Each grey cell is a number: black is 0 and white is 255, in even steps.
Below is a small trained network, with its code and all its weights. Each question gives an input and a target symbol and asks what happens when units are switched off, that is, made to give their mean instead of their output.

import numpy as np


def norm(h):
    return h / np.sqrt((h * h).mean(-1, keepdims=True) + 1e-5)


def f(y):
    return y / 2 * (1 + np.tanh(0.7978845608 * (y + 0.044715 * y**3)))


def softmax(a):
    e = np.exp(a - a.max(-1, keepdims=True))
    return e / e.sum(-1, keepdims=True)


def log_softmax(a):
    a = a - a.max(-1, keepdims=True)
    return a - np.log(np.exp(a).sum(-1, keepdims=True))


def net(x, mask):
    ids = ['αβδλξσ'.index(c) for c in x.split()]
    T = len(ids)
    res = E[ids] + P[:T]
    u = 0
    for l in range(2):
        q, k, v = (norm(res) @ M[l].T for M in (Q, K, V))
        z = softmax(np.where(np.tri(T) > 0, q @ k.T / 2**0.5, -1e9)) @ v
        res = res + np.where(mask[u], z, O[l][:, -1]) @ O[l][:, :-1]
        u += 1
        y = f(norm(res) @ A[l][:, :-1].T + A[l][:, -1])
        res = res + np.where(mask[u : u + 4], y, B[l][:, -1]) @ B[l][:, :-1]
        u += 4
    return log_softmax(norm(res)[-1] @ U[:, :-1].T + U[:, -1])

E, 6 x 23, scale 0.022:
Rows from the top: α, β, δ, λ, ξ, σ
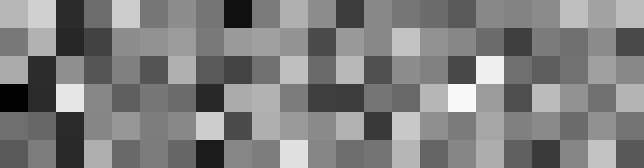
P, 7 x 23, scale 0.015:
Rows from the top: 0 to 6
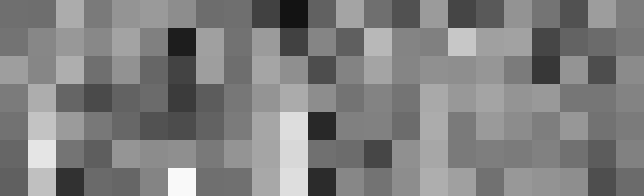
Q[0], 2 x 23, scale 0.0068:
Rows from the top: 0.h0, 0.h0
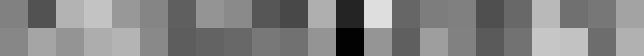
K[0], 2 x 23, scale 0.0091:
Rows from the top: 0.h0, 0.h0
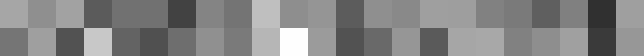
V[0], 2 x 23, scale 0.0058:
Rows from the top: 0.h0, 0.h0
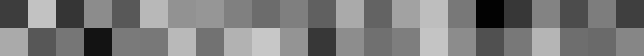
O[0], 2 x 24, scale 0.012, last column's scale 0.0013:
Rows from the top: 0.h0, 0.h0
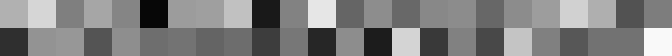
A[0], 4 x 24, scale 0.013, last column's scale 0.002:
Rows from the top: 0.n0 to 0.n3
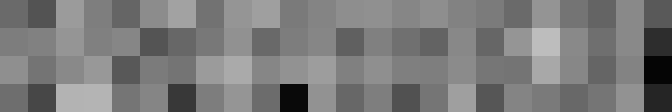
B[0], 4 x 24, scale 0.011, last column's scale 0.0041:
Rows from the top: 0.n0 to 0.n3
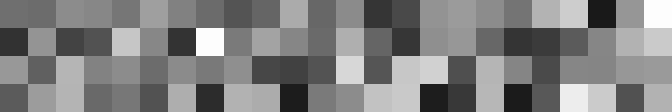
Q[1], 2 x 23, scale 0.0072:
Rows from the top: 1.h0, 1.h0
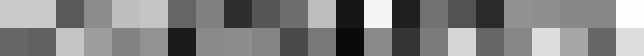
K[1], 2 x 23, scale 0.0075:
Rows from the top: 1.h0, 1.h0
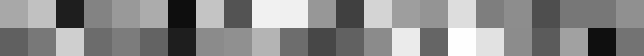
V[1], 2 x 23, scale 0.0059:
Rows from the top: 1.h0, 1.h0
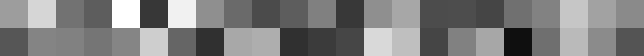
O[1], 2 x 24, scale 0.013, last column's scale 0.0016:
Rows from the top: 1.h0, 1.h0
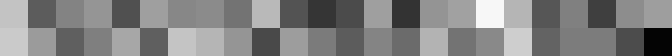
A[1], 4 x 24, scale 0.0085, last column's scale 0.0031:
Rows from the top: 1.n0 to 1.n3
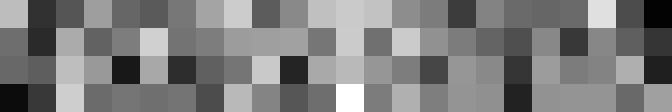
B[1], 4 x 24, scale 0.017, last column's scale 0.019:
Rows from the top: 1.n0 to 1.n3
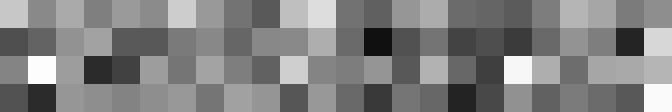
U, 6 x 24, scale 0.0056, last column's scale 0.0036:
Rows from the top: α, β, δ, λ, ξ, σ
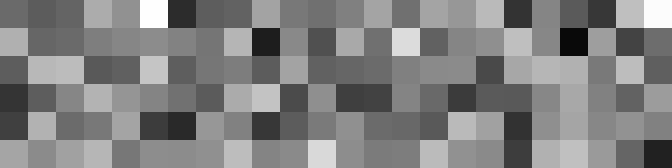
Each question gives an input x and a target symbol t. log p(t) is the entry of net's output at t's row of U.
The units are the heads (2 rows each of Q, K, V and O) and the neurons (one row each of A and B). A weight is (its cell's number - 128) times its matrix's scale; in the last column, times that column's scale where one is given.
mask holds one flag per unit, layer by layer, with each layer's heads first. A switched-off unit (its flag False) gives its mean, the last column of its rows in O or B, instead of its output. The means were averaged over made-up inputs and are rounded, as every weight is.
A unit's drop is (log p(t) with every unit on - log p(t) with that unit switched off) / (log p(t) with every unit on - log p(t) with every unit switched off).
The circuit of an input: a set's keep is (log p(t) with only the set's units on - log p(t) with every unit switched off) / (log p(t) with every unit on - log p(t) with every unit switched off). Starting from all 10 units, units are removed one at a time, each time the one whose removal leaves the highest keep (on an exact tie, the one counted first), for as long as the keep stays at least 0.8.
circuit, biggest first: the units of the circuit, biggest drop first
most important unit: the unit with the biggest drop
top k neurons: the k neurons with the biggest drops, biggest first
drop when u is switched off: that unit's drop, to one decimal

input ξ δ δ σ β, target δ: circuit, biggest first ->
(1.h0, 1.n2, 0.h0)
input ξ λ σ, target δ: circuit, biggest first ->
(1.h0, 1.n2)
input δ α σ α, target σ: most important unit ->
0.h0
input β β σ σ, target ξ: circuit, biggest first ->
(0.h0, 1.n3)
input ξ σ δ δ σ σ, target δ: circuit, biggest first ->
(1.h0, 1.n2, 0.h0)
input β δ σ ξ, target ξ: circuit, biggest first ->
(0.h0, 1.n3)
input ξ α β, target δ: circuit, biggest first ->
(1.h0, 1.n2)
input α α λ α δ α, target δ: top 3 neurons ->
(1.n3, 1.n1, 0.n3)
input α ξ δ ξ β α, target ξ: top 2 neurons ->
(1.n3, 1.n2)
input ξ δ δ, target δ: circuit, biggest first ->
(1.h0, 1.n2)
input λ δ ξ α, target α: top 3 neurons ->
(1.n3, 1.n2, 1.n1)
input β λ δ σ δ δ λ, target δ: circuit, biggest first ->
(0.n3, 1.h0, 1.n3)
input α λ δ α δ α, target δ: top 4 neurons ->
(1.n3, 1.n1, 0.n1, 0.n3)
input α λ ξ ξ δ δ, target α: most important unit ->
1.h0
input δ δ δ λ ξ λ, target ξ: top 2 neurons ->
(0.n3, 1.n3)
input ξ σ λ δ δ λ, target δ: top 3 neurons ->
(0.n3, 0.n0, 1.n3)
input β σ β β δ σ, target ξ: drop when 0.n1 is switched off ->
0.1
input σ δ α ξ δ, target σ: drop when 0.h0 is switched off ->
0.3
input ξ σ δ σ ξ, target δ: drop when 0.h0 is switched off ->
0.4
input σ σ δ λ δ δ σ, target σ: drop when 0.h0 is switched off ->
0.5
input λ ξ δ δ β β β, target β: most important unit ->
0.n3
